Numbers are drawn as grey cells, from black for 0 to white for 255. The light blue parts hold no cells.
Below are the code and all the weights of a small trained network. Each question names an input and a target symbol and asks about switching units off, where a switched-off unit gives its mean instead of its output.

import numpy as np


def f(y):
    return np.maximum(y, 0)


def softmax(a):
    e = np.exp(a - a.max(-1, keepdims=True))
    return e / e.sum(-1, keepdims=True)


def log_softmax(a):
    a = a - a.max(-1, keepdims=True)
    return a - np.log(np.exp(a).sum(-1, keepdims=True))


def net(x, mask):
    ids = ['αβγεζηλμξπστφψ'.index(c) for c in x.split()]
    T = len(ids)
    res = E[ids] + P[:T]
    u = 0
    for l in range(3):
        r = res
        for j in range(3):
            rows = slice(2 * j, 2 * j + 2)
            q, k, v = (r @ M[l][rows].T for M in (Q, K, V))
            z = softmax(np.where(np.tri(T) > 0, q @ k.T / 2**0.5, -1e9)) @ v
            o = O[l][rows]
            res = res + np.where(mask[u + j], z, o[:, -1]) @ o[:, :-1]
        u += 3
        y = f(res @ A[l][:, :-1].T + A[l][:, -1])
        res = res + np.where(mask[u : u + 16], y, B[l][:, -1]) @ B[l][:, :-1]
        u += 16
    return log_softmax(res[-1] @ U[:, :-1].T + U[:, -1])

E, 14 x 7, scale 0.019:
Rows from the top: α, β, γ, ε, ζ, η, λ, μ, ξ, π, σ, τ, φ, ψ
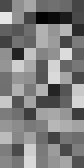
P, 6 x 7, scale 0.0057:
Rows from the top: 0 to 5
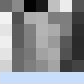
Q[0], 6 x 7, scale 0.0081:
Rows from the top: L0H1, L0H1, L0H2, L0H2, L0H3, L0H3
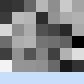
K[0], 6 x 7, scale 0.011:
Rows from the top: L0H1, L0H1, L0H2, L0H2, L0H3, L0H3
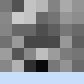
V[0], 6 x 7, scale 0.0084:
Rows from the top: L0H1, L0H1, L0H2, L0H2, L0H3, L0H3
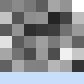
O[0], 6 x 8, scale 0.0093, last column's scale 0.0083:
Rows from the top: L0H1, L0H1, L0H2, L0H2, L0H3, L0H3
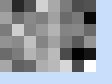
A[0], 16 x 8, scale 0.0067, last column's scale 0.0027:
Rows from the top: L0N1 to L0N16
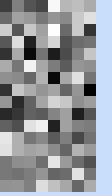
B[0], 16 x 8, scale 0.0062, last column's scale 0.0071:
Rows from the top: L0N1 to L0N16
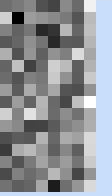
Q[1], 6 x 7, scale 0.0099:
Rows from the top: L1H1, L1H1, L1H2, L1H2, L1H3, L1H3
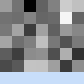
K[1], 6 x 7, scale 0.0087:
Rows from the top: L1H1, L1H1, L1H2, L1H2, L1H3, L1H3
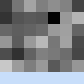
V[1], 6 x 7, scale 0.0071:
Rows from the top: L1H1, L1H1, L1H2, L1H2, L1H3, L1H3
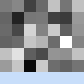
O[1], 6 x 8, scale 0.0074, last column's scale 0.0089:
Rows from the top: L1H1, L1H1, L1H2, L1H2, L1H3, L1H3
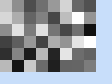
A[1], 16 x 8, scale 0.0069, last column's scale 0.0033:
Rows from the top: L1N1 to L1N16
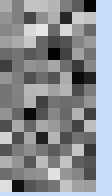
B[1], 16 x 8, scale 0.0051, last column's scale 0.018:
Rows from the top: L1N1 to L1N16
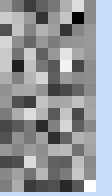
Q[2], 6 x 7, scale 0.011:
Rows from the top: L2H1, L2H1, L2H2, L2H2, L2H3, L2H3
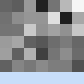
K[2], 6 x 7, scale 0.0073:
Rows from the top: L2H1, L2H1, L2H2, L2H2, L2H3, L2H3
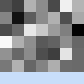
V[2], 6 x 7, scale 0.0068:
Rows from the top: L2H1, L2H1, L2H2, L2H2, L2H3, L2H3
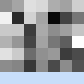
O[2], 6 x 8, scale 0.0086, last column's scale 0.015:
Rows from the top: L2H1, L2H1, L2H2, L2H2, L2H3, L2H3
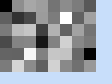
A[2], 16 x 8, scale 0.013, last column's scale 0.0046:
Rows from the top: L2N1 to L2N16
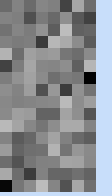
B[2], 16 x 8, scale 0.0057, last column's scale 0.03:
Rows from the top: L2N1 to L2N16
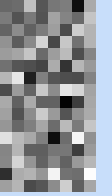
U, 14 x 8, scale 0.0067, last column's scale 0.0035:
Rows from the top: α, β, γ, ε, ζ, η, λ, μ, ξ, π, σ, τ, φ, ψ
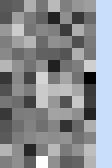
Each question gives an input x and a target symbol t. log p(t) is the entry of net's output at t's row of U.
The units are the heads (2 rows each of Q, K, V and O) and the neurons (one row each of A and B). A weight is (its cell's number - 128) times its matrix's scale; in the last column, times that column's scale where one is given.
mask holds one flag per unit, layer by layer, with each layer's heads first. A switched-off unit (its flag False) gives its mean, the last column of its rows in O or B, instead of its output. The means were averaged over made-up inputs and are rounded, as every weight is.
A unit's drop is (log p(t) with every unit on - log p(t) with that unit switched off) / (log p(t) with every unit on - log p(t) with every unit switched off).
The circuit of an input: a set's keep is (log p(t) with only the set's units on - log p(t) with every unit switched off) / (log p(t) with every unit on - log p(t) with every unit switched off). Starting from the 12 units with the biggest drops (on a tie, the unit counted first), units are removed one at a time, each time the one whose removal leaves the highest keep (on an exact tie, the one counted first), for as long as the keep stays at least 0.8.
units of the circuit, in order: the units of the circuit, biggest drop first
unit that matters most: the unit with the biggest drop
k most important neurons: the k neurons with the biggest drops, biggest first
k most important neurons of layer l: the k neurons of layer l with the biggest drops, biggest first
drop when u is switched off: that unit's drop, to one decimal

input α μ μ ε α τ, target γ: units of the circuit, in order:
[L2H1 L1H3 L0H1]
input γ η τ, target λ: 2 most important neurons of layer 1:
[L1N6 L1N16]
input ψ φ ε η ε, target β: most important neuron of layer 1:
[L1N16]
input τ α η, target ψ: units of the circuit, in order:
[L2H2 L1H1 L0H2 L0H3]
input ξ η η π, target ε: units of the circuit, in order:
[L0H3 L1H2 L2H3]
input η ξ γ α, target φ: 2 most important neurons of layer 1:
[L1N16 L1N10]
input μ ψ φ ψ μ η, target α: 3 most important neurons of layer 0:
[L0N4 L0N5 L0N8]
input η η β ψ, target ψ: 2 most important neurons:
[L1N16 L0N13]
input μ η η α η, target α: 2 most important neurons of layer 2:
[L2N6 L2N9]
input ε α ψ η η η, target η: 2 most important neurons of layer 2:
[L2N15 L2N4]
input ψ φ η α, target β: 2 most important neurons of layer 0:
[L0N10 L0N6]
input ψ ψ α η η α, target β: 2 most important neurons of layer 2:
[L2N1 L2N16]
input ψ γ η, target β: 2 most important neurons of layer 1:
[L1N16 L1N15]
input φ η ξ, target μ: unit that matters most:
L1H3
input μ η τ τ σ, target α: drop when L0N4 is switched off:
0.2
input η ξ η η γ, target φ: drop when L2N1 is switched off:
0.1
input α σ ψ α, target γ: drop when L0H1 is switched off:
0.2
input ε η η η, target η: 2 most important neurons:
[L2N15 L2N4]
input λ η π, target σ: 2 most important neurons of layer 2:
[L2N1 L2N15]
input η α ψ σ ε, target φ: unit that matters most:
L2H1
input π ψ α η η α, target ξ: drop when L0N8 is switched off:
0.0
